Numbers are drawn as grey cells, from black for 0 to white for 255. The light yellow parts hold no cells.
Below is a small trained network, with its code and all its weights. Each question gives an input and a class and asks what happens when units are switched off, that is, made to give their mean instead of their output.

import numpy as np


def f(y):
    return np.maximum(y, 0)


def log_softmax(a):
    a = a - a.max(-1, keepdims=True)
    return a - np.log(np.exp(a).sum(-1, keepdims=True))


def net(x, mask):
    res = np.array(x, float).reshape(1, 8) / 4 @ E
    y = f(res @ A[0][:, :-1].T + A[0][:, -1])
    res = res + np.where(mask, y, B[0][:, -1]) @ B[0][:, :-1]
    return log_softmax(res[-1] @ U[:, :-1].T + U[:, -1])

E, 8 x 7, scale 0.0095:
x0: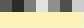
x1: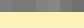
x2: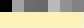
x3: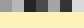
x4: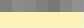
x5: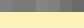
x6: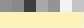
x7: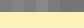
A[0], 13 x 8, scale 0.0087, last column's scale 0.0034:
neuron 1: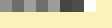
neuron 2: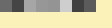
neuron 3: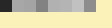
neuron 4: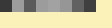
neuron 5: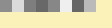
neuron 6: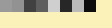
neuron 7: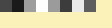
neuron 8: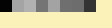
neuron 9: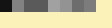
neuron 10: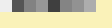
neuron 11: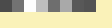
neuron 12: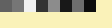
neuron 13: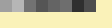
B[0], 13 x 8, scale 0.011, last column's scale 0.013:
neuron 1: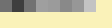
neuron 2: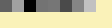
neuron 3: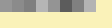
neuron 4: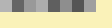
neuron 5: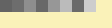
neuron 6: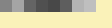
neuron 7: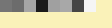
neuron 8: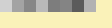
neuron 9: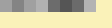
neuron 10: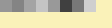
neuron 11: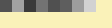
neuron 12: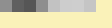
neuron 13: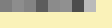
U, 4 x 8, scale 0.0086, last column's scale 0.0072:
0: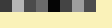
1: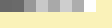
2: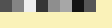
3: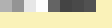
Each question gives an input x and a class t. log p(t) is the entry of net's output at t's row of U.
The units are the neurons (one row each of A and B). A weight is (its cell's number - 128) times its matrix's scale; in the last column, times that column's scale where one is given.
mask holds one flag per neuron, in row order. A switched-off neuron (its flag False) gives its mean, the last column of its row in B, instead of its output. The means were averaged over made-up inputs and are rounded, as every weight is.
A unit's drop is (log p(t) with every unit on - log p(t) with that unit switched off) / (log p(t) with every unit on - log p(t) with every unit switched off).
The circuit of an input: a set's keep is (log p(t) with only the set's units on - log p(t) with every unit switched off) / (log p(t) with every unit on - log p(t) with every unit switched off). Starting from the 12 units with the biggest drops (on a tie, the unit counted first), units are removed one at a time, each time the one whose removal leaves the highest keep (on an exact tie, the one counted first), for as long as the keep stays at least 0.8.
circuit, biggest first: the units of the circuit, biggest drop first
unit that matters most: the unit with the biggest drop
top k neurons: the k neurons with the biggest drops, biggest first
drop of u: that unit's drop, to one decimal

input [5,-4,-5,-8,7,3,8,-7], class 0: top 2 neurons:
(neuron 2; neuron 11)
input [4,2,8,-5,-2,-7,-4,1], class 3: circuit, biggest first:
(neuron 8)
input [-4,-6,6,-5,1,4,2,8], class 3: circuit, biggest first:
(neuron 7; neuron 9)
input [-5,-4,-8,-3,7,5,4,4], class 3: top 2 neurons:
(neuron 10; neuron 7)
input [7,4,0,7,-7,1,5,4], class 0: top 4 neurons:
(neuron 6; neuron 5; neuron 13; neuron 12)
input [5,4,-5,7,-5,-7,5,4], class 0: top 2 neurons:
(neuron 6; neuron 12)
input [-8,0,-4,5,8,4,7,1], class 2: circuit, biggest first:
(neuron 5; neuron 12)
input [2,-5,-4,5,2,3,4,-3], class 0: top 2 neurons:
(neuron 6; neuron 12)
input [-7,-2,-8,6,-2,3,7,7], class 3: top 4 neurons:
(neuron 10; neuron 7; neuron 12; neuron 11)
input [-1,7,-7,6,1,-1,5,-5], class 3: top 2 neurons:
(neuron 10; neuron 11)
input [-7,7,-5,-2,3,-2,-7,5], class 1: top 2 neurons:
(neuron 12; neuron 7)
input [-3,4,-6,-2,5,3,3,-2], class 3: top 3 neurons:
(neuron 7; neuron 10; neuron 12)
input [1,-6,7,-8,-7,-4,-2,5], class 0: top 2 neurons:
(neuron 11; neuron 2)
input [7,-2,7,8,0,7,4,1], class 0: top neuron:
(neuron 6)
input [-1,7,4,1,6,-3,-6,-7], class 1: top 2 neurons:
(neuron 12; neuron 10)
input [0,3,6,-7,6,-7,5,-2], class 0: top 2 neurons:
(neuron 2; neuron 11)
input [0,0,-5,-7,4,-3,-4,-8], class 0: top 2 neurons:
(neuron 11; neuron 2)
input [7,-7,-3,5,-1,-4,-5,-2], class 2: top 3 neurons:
(neuron 7; neuron 11; neuron 2)
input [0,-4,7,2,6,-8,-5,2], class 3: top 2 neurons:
(neuron 8; neuron 9)
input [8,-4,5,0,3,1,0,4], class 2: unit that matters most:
neuron 7
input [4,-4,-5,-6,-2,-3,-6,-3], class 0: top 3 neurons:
(neuron 11; neuron 2; neuron 5)
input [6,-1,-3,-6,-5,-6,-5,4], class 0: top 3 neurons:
(neuron 11; neuron 2; neuron 5)
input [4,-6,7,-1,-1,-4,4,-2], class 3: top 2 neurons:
(neuron 3; neuron 9)
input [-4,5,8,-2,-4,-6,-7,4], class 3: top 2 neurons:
(neuron 8; neuron 9)
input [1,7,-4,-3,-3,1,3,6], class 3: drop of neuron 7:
0.2
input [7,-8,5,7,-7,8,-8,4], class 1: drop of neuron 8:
0.1
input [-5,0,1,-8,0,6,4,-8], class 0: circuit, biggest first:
(neuron 2)
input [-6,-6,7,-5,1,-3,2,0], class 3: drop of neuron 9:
0.3
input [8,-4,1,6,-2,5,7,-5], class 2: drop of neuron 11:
0.1
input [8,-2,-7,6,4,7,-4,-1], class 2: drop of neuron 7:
1.3
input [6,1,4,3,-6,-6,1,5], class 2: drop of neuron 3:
0.0
